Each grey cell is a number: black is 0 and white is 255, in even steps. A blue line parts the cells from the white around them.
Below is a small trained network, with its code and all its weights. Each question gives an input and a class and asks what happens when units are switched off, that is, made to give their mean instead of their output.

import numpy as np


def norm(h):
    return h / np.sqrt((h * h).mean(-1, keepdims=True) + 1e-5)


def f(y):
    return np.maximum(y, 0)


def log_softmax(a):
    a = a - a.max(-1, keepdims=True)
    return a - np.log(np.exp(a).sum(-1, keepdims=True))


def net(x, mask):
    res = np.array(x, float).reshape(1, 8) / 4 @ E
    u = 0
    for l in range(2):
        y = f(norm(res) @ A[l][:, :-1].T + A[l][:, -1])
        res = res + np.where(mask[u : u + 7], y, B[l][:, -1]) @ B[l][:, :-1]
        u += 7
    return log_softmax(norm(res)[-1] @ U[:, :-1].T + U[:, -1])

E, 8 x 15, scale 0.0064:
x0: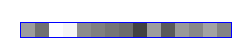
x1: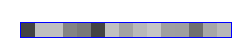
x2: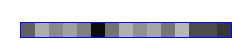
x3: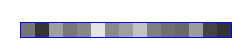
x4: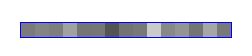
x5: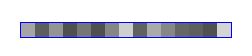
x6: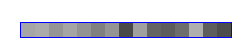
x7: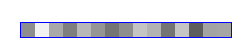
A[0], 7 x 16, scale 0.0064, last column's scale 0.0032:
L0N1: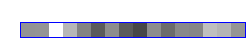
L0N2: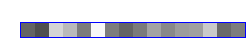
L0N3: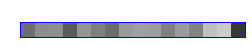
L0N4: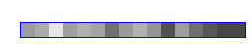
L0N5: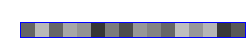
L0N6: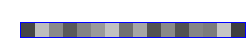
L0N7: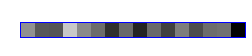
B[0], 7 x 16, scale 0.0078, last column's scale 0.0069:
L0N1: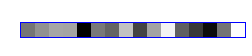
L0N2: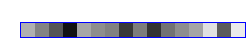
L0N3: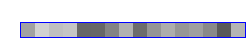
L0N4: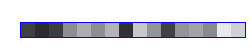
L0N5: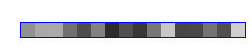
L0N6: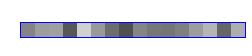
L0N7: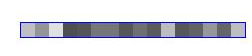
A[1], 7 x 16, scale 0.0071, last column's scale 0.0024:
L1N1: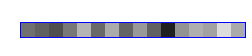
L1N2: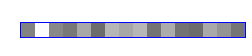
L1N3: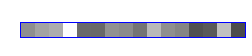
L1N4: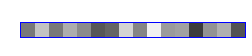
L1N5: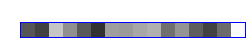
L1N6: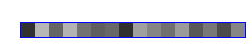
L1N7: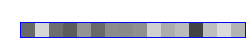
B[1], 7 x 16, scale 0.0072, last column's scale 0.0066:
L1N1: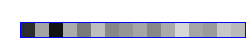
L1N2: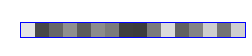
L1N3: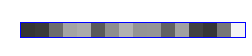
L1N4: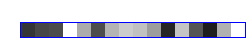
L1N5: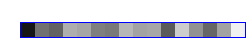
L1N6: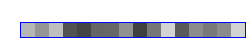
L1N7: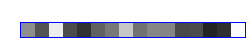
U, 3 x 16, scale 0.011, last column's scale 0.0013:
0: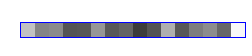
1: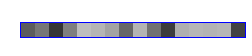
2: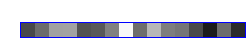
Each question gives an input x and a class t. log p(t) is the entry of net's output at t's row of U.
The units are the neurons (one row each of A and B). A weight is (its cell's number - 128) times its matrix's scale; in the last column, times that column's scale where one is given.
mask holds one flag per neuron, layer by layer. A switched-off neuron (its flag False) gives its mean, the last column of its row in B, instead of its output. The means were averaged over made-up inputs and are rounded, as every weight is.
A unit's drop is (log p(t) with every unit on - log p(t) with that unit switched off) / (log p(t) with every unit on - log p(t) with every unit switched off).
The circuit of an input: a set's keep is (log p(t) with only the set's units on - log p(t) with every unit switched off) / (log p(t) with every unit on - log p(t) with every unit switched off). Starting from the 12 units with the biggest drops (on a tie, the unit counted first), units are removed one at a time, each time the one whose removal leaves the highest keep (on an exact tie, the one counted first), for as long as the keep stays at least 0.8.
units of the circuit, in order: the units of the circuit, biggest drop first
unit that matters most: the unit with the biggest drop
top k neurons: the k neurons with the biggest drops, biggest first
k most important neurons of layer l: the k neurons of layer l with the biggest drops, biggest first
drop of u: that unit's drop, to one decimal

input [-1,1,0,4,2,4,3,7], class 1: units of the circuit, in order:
(L0N4)
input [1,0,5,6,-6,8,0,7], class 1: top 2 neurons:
(L0N4, L0N1)
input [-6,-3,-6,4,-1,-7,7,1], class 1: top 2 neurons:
(L0N1, L0N5)
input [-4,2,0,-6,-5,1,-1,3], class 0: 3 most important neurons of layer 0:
(L0N6, L0N1, L0N4)
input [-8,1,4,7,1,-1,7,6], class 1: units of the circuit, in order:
(L0N4, L0N1)
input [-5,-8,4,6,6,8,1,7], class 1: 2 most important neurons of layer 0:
(L0N1, L0N4)
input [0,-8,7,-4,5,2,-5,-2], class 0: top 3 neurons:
(L0N7, L0N1, L1N4)
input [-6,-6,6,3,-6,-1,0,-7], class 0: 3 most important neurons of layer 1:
(L1N4, L1N3, L1N7)
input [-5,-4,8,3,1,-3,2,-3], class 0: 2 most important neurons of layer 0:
(L0N1, L0N5)
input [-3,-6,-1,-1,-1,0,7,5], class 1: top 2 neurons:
(L0N1, L1N1)
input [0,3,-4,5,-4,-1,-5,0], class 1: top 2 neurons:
(L0N1, L0N5)
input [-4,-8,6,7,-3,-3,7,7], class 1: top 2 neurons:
(L0N4, L0N1)
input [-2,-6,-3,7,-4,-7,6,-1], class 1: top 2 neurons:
(L0N1, L0N5)
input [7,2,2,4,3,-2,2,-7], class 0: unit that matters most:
L0N2
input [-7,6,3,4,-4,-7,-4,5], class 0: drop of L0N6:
0.2
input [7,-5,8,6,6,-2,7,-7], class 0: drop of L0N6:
0.0
